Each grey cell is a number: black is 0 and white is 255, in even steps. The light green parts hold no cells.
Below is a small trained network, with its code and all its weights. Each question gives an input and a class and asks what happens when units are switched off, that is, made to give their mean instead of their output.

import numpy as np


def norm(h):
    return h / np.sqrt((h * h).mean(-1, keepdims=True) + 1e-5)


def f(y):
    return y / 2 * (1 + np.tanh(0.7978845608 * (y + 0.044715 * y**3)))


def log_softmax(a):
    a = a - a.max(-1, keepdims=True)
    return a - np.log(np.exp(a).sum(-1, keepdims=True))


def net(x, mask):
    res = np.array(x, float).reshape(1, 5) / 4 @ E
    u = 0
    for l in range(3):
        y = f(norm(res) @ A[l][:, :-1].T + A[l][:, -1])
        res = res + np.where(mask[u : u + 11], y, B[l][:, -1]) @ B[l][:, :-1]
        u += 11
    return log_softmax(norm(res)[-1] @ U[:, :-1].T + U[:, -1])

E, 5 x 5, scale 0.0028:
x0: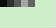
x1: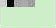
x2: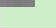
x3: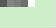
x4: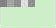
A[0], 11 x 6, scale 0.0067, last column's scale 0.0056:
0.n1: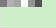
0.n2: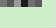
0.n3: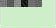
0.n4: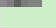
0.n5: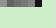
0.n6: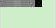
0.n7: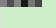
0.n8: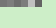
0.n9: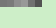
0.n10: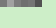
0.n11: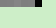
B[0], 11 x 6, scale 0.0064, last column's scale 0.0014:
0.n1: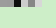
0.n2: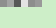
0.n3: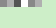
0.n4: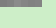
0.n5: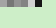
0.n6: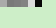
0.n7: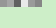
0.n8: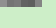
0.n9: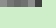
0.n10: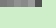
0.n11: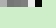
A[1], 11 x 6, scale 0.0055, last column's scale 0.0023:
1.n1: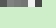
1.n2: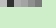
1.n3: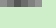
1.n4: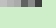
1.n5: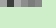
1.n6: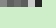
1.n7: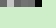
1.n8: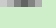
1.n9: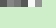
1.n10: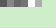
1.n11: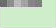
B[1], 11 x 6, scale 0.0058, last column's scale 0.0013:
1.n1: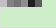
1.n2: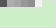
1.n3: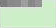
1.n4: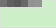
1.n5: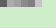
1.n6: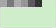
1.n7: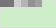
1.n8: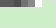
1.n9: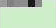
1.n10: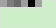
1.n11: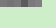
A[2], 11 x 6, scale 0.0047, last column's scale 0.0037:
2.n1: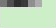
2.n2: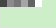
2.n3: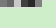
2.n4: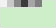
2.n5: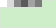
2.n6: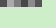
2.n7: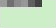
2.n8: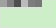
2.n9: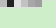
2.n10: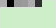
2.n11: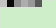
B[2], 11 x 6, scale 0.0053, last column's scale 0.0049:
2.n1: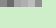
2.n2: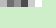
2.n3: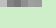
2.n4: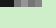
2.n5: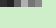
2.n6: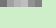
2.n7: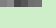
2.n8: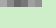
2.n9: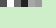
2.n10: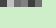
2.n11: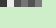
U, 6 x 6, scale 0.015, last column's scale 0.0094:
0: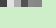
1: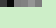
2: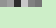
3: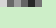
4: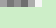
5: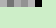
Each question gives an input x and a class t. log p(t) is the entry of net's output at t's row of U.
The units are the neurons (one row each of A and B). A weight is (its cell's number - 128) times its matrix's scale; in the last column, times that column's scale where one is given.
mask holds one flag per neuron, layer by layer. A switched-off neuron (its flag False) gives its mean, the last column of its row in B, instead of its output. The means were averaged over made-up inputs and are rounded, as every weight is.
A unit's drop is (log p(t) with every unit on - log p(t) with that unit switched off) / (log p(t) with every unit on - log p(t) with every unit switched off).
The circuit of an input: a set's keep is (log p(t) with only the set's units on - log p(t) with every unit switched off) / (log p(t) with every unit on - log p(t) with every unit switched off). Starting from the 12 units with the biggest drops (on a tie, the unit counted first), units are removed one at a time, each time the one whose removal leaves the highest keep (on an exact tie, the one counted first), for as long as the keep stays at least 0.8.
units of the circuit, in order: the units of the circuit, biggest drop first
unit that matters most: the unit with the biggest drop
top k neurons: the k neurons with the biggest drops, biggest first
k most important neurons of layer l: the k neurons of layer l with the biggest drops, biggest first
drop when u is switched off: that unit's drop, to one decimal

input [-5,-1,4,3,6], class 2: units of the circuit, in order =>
[0.n1]
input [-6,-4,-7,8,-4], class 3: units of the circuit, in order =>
[1.n9; 1.n10; 1.n1]
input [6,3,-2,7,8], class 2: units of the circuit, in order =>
[0.n1; 1.n10]
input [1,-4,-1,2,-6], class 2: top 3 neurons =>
[0.n3; 0.n2; 0.n7]
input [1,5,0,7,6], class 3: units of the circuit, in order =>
[1.n10; 0.n3; 1.n1]
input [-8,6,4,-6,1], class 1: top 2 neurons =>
[2.n4; 2.n5]
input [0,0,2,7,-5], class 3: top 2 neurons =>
[0.n1; 1.n10]
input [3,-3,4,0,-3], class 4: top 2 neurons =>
[2.n2; 0.n1]
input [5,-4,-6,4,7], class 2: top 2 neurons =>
[0.n1; 1.n10]
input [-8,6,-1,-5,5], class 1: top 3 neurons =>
[2.n5; 2.n4; 1.n7]
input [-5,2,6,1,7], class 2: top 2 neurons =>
[0.n1; 2.n2]
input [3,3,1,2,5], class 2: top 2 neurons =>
[0.n1; 2.n11]
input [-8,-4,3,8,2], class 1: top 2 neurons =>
[2.n4; 2.n5]
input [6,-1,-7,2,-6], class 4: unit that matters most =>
2.n2
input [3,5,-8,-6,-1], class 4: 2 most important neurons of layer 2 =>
[2.n3; 2.n9]
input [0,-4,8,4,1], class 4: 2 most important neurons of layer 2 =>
[2.n3; 2.n9]
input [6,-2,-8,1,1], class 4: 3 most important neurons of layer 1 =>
[1.n8; 1.n4; 1.n10]
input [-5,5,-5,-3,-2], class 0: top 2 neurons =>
[2.n9; 0.n1]
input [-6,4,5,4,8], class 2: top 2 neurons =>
[0.n1; 2.n2]
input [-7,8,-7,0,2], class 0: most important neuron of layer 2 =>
[2.n9]
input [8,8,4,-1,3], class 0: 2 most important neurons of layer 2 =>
[2.n9; 2.n11]
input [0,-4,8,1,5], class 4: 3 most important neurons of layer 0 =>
[0.n3; 0.n2; 0.n7]
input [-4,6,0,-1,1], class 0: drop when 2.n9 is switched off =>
0.2
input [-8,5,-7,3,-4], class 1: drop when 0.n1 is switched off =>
0.0
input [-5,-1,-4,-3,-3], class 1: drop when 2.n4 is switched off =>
0.1
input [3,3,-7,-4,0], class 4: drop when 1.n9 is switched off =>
0.1
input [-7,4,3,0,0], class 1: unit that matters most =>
2.n4
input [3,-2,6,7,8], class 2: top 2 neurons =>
[0.n1; 1.n10]
